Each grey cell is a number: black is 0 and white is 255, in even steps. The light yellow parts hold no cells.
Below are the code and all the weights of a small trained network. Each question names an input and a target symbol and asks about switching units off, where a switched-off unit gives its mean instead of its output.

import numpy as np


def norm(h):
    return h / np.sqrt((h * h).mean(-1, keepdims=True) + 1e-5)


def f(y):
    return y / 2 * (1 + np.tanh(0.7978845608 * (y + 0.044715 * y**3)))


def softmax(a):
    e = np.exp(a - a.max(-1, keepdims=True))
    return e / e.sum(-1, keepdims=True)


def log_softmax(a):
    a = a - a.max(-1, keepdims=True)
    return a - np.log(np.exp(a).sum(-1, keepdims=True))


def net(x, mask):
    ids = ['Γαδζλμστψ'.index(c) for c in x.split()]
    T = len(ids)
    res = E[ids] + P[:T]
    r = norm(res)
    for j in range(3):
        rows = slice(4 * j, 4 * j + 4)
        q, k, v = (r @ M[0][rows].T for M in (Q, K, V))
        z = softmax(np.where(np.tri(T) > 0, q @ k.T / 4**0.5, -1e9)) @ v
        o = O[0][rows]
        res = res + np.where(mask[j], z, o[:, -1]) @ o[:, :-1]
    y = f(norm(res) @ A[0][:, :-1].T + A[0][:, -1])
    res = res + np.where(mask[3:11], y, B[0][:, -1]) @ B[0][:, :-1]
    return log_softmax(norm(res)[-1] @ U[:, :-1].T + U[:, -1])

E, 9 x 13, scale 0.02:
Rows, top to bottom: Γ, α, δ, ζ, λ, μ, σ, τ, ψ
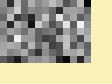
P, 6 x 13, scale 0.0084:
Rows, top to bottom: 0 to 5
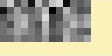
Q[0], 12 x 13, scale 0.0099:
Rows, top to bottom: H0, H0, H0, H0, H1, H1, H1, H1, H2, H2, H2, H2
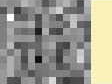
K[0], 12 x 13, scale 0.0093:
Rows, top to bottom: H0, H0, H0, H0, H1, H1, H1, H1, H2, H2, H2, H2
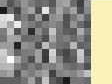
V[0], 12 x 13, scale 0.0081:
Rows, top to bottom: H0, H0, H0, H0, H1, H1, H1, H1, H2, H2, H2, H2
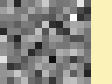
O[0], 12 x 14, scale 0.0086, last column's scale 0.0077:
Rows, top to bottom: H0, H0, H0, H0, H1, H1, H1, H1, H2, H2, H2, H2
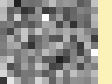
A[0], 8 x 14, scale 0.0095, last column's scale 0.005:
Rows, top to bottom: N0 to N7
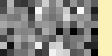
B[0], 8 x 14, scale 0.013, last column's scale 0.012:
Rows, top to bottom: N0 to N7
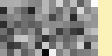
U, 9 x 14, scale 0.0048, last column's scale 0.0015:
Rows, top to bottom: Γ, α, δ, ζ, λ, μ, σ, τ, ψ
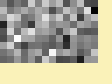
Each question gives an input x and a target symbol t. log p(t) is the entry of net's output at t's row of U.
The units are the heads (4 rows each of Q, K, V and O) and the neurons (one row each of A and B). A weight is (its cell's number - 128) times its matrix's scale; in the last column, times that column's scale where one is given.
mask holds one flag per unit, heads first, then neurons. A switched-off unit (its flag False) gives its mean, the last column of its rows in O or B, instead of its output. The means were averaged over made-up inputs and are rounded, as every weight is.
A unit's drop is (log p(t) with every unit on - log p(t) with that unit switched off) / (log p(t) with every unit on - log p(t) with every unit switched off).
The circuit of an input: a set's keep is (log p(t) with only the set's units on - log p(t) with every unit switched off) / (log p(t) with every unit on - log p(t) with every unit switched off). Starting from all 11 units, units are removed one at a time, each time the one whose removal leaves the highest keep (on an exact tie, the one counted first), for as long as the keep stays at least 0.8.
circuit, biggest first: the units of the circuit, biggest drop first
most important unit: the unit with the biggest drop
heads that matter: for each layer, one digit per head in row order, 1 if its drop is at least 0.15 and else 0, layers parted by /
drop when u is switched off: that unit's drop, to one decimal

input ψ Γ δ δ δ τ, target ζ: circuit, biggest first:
[H1, N1]
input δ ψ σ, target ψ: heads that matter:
001
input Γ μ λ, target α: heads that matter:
101
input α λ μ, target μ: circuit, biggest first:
[H0, N5]
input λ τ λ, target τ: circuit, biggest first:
[H2, N7]
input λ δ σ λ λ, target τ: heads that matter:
000
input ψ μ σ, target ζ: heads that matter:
010
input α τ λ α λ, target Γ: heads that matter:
010
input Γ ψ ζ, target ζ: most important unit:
N1
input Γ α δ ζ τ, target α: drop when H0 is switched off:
0.1
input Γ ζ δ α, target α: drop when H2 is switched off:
0.3
